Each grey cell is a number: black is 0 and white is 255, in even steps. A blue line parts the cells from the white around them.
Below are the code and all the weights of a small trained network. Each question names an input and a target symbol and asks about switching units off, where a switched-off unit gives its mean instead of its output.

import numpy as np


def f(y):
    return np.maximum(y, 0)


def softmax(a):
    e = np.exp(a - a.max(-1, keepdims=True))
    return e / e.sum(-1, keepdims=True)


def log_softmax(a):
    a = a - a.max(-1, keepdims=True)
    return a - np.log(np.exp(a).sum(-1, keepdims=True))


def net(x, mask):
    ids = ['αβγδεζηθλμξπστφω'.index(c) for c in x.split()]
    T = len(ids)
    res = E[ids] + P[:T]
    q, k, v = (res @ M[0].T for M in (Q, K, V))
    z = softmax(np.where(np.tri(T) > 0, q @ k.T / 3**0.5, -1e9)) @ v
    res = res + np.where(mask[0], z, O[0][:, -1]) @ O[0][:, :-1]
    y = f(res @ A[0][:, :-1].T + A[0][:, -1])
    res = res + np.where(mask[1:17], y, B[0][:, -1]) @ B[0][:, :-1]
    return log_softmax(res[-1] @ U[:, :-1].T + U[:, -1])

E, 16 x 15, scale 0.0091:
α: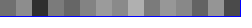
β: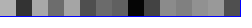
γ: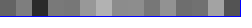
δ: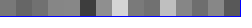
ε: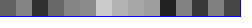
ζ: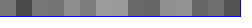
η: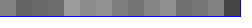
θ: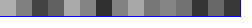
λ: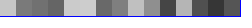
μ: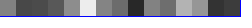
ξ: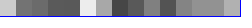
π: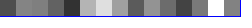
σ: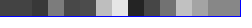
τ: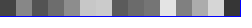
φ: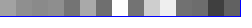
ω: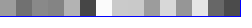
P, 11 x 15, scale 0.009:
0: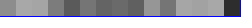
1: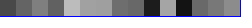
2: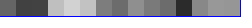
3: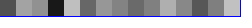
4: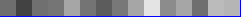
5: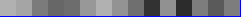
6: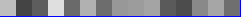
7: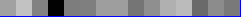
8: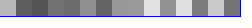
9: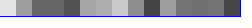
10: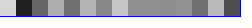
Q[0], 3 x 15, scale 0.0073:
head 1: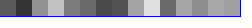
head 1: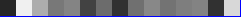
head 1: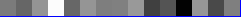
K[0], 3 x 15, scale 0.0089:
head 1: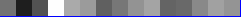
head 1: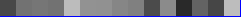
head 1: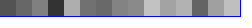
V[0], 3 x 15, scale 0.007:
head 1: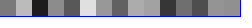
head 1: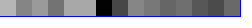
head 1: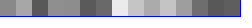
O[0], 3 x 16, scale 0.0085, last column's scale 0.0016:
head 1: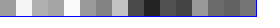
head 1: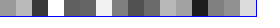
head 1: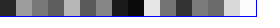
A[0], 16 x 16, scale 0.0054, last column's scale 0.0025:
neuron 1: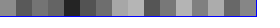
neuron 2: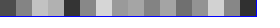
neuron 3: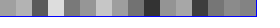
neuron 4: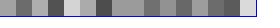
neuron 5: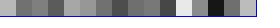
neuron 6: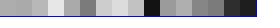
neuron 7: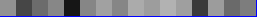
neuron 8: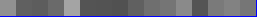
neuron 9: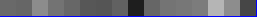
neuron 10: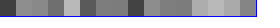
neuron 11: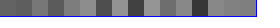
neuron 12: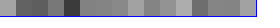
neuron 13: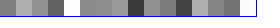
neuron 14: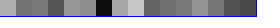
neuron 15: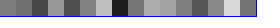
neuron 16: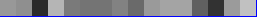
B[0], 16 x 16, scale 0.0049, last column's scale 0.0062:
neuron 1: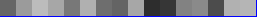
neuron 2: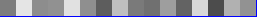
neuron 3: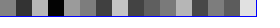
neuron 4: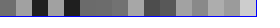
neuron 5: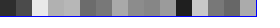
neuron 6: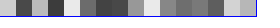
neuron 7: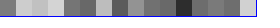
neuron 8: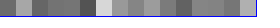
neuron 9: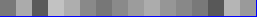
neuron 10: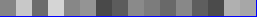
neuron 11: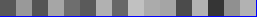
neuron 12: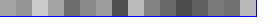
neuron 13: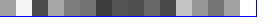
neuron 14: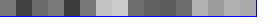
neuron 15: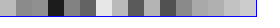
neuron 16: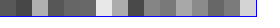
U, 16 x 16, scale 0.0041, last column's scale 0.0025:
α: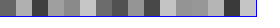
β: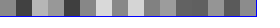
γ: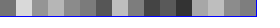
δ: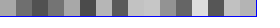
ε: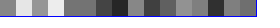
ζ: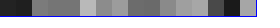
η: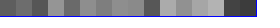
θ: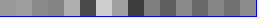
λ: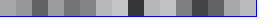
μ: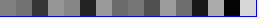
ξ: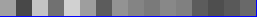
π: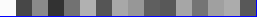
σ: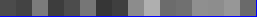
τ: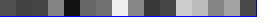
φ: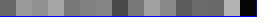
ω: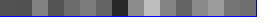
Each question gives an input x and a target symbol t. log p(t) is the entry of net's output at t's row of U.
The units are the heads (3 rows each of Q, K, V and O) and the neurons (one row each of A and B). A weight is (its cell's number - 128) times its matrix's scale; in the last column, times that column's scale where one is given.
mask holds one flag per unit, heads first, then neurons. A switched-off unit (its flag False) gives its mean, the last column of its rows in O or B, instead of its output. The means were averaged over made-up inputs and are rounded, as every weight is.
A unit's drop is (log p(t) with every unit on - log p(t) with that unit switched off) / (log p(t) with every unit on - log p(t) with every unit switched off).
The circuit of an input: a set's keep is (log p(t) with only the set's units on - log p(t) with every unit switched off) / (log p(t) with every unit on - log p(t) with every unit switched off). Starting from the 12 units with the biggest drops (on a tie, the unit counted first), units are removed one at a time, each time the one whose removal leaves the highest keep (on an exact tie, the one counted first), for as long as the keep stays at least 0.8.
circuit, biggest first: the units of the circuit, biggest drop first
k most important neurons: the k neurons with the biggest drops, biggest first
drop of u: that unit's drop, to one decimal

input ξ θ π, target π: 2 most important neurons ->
neuron 6; neuron 3
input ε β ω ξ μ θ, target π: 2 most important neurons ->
neuron 6; neuron 3
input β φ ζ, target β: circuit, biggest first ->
head 1; neuron 7; neuron 12
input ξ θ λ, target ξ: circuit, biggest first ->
head 1; neuron 6
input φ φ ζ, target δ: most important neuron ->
neuron 15
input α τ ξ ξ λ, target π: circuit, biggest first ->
head 1; neuron 6; neuron 14
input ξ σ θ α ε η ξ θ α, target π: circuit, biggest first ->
head 1; neuron 6; neuron 3
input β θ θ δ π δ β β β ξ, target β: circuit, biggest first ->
head 1; neuron 7; neuron 12
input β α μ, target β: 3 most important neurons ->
neuron 7; neuron 12; neuron 13
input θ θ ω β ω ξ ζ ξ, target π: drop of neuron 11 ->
0.1
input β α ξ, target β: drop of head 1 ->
1.1
